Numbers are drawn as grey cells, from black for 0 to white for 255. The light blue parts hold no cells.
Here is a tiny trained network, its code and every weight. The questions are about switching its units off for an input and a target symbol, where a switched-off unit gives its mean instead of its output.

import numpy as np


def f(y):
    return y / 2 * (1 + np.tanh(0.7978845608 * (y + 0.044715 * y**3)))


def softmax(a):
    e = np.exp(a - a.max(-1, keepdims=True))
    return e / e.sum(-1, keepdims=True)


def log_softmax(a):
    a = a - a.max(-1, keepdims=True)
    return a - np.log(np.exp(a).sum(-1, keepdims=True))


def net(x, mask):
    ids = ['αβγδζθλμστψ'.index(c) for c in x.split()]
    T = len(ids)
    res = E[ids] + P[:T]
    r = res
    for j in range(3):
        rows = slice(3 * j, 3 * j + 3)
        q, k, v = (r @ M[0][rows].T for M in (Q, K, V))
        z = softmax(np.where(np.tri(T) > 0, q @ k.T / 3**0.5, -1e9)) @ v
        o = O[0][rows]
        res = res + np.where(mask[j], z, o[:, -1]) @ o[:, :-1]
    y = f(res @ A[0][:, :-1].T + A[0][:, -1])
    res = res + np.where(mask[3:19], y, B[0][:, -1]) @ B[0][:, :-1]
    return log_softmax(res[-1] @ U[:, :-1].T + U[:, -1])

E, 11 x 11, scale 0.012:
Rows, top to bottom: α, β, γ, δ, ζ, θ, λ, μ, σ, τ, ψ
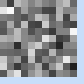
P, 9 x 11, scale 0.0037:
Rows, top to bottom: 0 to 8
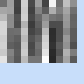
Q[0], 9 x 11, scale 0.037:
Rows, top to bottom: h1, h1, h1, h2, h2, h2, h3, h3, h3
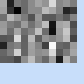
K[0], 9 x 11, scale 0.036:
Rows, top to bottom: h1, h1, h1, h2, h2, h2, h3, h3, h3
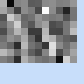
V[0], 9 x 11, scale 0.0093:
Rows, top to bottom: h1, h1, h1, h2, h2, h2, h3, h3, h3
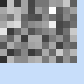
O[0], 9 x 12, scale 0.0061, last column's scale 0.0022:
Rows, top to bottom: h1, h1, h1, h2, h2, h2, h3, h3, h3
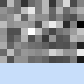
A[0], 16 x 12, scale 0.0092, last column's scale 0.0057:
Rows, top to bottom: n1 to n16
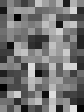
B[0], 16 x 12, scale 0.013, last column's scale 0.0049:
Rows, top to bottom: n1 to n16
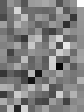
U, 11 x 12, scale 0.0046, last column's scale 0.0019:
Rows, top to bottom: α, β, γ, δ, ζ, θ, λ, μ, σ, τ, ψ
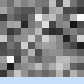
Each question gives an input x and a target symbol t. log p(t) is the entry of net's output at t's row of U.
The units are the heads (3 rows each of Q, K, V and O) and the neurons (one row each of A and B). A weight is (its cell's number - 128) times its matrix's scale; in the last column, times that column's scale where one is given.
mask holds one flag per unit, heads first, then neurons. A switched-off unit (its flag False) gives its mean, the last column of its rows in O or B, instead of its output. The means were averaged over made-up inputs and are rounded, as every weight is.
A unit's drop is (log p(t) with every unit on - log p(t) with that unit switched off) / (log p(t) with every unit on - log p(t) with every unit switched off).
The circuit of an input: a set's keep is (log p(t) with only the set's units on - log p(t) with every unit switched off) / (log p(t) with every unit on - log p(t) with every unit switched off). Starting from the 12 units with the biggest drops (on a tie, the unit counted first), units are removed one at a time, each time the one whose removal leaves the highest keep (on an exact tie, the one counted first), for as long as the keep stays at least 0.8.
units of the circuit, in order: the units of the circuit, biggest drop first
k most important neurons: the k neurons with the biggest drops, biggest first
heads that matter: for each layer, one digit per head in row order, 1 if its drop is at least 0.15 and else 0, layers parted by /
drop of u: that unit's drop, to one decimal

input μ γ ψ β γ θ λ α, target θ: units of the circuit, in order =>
h2
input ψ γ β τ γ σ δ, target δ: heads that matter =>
111
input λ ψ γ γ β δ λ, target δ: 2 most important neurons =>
n9; n3
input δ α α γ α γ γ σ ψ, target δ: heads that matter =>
011
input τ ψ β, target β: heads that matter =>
011
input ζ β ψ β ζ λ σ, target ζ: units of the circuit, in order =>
h3; h2
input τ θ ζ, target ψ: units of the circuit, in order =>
n2; h3
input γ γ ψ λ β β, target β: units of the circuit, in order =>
h2; n6; h3
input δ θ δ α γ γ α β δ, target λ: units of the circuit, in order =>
n9; n3; h3
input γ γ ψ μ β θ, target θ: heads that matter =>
100
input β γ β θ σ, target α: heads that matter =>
001
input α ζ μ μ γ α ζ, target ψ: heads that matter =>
001
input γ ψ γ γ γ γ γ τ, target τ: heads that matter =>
110
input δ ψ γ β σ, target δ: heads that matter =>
011
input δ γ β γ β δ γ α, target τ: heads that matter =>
001
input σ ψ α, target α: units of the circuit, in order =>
n7; h2
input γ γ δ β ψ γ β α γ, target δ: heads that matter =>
111
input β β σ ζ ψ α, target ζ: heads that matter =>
011
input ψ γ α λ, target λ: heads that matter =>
110
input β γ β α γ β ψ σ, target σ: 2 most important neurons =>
n16; n1
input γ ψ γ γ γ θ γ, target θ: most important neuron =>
n12
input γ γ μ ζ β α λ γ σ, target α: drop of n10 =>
1.0
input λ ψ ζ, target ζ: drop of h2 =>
0.2
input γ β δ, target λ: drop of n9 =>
0.3
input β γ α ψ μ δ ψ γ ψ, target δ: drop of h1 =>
0.1
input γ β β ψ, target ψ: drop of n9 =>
0.0
